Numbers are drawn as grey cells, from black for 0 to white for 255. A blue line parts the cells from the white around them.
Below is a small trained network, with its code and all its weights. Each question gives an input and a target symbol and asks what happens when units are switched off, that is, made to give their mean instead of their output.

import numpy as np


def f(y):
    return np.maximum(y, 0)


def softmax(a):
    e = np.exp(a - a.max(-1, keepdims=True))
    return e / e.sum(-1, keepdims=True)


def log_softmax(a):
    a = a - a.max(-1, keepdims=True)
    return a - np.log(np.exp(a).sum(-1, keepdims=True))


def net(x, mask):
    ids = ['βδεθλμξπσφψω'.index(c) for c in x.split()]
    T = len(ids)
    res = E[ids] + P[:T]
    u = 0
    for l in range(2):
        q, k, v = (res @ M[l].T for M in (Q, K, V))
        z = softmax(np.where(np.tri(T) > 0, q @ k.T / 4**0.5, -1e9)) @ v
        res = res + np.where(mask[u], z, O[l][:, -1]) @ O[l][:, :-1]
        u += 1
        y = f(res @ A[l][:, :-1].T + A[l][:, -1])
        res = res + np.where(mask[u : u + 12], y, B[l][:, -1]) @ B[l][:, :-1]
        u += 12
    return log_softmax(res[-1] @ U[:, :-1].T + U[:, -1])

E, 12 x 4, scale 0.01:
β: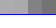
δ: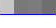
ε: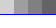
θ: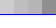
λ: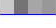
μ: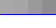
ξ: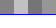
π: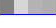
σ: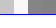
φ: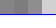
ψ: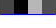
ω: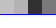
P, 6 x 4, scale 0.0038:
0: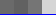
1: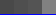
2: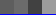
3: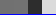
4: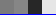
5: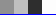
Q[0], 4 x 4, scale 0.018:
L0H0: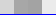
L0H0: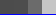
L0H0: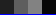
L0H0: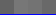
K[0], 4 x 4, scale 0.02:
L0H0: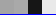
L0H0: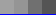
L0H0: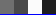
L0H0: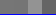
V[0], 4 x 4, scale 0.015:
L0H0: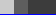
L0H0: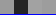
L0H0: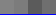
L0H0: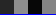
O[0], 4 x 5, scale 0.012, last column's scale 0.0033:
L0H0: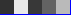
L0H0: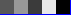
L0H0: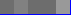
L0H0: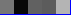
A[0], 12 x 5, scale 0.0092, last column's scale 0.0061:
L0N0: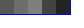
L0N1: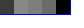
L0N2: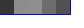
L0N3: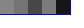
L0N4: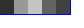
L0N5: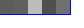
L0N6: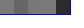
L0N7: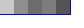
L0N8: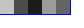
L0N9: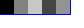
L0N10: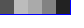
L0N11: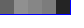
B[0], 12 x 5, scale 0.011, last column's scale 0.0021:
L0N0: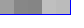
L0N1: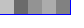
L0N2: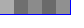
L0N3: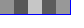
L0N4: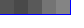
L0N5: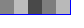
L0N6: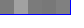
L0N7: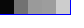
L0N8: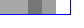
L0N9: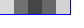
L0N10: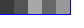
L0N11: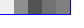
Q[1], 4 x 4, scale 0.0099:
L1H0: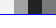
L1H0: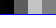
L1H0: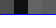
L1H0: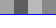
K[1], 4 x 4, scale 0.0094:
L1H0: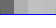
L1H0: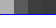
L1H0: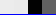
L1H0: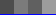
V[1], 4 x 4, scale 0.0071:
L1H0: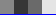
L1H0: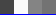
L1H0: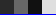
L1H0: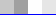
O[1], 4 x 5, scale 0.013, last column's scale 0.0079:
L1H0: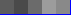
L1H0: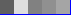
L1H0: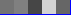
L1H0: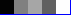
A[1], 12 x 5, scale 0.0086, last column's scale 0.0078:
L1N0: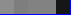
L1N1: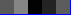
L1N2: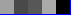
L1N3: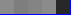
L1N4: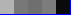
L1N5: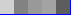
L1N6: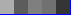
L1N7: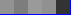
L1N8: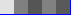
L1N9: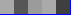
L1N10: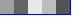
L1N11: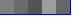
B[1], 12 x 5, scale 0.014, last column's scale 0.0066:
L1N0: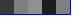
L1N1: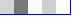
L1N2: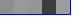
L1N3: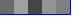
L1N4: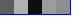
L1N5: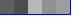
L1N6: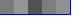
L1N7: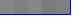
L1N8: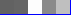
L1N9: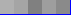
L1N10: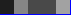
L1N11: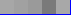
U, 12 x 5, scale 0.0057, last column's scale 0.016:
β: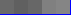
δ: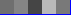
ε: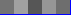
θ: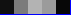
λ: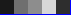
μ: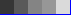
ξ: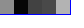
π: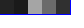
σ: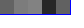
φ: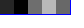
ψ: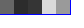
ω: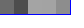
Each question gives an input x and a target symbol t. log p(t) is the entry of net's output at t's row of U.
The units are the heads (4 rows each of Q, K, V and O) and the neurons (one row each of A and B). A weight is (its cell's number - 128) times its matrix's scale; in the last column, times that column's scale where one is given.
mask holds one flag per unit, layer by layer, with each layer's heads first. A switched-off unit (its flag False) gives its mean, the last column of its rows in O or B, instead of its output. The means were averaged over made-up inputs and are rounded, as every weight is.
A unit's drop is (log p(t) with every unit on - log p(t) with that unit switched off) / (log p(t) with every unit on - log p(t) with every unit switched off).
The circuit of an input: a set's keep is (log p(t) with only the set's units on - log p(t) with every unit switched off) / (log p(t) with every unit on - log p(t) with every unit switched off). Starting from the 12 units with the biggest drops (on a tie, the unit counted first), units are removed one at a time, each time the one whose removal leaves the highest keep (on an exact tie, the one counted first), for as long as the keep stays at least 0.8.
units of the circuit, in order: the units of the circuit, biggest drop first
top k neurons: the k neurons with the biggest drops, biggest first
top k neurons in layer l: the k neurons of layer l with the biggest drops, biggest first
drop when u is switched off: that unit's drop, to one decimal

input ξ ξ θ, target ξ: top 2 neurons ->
L1N1, L1N8
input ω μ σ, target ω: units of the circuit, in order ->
L0H0, L1N8, L1H0, L0N9
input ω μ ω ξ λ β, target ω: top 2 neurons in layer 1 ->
L1N8, L1N5
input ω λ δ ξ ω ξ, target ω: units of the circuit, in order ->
L0H0, L1N8, L1H0, L1N1
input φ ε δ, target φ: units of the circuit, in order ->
L0H0, L1H0
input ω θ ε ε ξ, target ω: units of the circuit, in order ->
L0H0, L1N8, L1H0
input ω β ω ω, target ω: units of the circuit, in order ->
L1N8, L0H0, L1H0, L1N1
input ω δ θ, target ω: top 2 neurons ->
L1N8, L0N9
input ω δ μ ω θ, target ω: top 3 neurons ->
L1N8, L1N1, L0N9
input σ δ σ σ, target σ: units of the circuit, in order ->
L0H0, L1H0
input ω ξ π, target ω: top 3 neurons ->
L1N8, L0N9, L1N1
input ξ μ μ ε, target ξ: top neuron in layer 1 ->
L1N1
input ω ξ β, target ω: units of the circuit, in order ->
L1N8, L0H0, L1H0
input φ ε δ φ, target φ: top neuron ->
L0N8
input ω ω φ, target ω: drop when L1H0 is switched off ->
0.5
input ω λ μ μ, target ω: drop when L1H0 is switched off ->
0.6
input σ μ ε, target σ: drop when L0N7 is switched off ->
-0.1
